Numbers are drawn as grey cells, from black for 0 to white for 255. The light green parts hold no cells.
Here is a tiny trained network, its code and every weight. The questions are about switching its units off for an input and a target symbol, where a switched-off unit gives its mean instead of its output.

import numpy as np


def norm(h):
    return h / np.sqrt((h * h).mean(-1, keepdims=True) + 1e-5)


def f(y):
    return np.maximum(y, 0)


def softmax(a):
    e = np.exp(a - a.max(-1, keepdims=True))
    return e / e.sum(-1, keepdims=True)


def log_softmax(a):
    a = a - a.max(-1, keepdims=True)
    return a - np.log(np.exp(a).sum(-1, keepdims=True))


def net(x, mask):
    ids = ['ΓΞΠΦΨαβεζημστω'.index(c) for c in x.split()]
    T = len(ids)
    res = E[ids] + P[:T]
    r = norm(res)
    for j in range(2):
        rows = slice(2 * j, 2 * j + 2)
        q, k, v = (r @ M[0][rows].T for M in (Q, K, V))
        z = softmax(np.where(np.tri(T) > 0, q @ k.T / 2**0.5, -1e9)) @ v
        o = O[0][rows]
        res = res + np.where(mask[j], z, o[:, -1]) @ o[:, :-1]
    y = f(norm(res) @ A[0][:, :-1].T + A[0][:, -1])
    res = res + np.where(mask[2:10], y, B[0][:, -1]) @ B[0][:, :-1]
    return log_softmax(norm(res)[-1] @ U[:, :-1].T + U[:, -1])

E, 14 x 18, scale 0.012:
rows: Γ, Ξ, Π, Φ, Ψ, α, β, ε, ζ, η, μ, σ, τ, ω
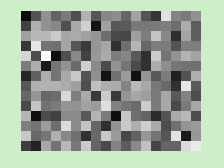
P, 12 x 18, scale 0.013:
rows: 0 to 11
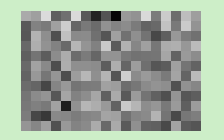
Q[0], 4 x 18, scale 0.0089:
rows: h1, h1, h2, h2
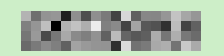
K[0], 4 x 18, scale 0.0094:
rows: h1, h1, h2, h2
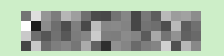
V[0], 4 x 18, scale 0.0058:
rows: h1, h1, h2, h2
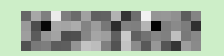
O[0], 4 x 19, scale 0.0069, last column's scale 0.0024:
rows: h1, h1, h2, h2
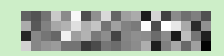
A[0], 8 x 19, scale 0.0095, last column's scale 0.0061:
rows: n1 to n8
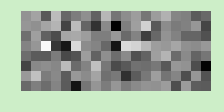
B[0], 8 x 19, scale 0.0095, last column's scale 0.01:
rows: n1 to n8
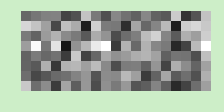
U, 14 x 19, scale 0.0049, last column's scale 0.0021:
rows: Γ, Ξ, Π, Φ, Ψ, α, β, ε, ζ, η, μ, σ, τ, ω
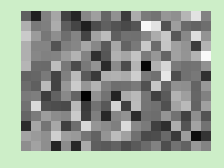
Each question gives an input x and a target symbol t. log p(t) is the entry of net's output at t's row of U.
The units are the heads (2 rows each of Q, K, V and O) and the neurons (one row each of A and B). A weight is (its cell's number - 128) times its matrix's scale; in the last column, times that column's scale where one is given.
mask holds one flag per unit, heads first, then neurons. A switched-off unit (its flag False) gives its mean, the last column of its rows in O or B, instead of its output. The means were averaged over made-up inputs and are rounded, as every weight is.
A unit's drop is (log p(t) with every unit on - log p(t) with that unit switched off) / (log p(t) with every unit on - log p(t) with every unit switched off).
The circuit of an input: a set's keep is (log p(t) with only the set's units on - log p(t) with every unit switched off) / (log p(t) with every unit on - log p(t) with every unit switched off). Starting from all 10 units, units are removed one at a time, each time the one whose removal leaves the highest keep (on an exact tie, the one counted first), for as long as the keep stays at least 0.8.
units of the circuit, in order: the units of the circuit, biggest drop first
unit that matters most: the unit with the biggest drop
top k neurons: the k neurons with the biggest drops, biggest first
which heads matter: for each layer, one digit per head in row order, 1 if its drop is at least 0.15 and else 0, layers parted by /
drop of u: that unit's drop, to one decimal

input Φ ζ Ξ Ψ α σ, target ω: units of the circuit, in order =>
[h1]
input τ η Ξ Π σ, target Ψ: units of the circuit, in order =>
[n4, n3, h2]
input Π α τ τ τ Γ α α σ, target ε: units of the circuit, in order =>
[h2, n6]
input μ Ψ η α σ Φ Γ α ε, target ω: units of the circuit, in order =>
[h1, n8]
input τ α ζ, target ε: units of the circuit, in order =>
[n6, h2]
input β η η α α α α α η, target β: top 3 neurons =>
[n7, n4, n1]
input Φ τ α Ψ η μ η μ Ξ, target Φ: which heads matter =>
10
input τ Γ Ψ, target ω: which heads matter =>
10
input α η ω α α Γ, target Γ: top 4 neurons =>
[n4, n3, n2, n5]
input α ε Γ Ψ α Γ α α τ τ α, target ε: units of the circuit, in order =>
[h2, n4, n6]
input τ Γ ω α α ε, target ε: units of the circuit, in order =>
[n6, h2]
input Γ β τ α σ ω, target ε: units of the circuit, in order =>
[h2, n6]
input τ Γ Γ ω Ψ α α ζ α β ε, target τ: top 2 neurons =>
[n4, n3]
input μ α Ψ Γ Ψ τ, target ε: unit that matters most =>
h2
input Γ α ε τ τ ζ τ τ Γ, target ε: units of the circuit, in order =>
[n6, h2]
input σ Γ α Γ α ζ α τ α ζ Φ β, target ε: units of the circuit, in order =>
[h2, n6]
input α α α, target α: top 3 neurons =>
[n4, n7, n3]
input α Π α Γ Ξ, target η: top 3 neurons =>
[n4, n2, n1]
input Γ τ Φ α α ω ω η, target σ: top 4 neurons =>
[n1, n2, n3, n5]
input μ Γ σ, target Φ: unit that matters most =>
h1
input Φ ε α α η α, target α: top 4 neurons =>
[n4, n7, n3, n5]
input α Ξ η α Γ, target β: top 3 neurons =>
[n4, n5, n8]
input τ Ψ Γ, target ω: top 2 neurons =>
[n8, n4]
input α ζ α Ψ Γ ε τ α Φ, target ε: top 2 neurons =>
[n6, n4]
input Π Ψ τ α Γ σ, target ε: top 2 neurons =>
[n4, n6]
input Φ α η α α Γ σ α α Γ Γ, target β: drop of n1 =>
0.0
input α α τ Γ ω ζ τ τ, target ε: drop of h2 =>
1.0
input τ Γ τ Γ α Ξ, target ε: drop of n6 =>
0.1
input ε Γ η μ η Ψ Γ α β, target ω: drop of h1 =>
0.9
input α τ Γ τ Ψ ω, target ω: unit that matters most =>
h1
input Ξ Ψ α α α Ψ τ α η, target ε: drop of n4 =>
0.2
